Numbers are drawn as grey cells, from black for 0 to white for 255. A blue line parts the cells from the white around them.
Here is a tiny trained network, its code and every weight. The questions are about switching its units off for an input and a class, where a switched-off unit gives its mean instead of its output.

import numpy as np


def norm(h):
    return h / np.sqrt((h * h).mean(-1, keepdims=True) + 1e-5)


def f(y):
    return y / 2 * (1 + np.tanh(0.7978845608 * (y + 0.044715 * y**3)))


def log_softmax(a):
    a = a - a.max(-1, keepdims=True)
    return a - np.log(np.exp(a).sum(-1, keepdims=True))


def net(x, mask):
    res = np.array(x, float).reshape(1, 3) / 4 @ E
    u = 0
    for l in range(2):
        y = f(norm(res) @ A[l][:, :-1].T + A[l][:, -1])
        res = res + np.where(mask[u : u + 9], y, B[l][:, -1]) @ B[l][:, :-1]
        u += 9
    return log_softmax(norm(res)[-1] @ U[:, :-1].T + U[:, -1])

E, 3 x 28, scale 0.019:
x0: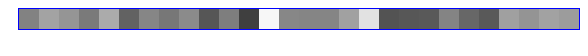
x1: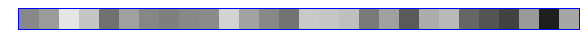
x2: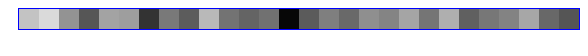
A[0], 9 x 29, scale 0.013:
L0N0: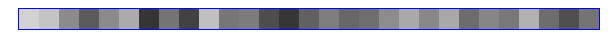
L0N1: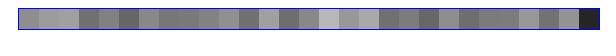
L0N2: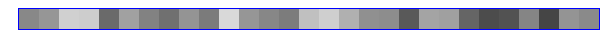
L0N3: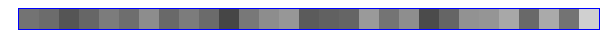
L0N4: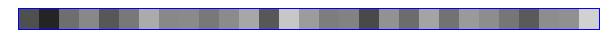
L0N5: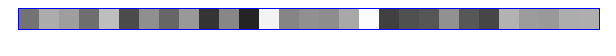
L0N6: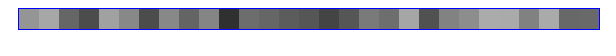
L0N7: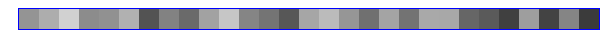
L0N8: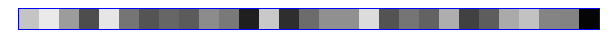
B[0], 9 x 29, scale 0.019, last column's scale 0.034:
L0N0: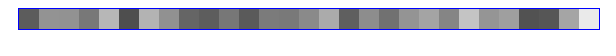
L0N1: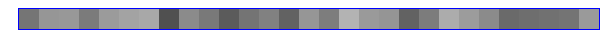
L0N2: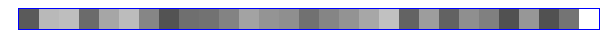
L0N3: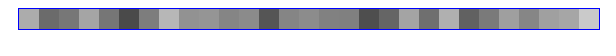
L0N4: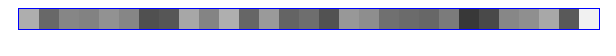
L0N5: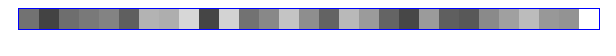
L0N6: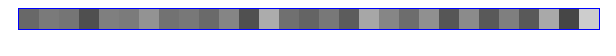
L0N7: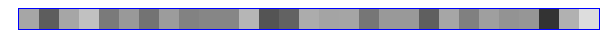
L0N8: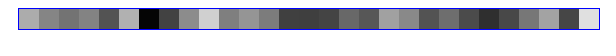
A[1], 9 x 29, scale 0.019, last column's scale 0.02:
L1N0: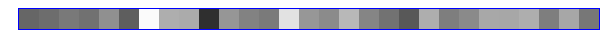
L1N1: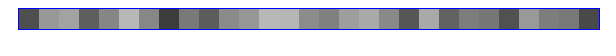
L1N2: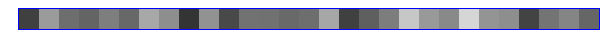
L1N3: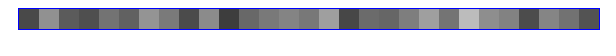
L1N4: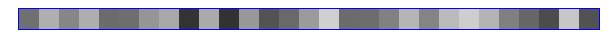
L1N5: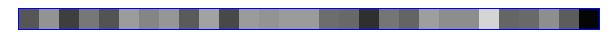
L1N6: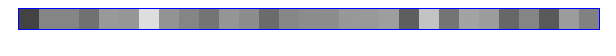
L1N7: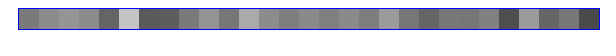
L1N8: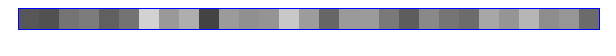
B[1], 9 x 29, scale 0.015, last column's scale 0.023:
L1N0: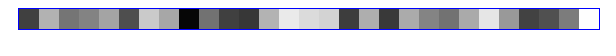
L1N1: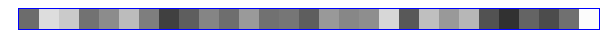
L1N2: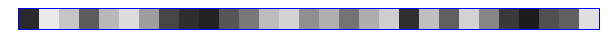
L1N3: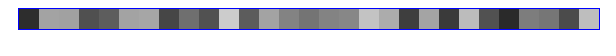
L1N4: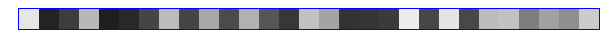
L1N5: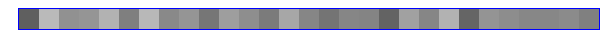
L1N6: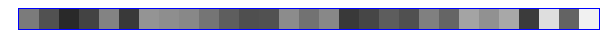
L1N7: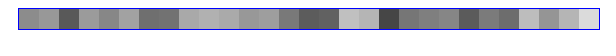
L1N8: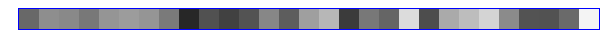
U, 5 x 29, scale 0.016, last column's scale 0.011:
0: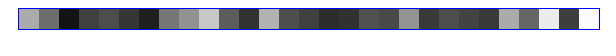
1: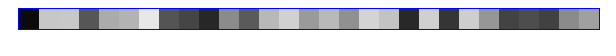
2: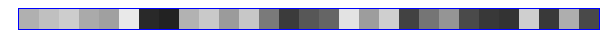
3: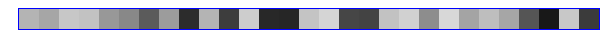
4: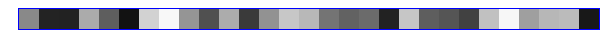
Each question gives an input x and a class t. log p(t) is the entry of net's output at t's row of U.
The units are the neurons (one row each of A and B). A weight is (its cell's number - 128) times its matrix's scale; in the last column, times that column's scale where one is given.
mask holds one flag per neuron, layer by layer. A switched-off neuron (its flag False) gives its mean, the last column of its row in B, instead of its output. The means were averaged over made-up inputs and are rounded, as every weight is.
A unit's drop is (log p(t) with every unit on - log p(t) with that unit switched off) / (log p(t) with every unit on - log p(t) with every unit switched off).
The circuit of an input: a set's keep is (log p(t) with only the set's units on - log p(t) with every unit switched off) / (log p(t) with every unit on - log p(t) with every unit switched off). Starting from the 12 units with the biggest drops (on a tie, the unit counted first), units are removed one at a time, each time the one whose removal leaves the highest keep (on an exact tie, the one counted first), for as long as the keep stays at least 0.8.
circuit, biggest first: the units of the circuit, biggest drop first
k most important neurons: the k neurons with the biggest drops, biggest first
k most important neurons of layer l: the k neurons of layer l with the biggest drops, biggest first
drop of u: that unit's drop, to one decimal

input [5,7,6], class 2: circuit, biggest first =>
[L0N8]
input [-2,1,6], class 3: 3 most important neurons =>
[L0N0 L0N7 L1N4]
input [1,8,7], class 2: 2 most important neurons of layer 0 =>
[L0N8 L0N2]
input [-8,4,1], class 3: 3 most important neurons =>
[L0N8 L0N5 L0N7]
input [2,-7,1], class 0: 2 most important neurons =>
[L0N6 L0N0]
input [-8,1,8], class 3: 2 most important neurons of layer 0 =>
[L0N7 L0N5]
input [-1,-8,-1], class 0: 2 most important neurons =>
[L0N5 L0N0]
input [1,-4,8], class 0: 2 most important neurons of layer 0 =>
[L0N8 L0N2]
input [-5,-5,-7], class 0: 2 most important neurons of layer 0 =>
[L0N5 L0N4]
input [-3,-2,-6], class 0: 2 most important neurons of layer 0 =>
[L0N4 L0N5]
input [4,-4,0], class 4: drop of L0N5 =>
0.6
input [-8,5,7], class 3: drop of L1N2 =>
0.0
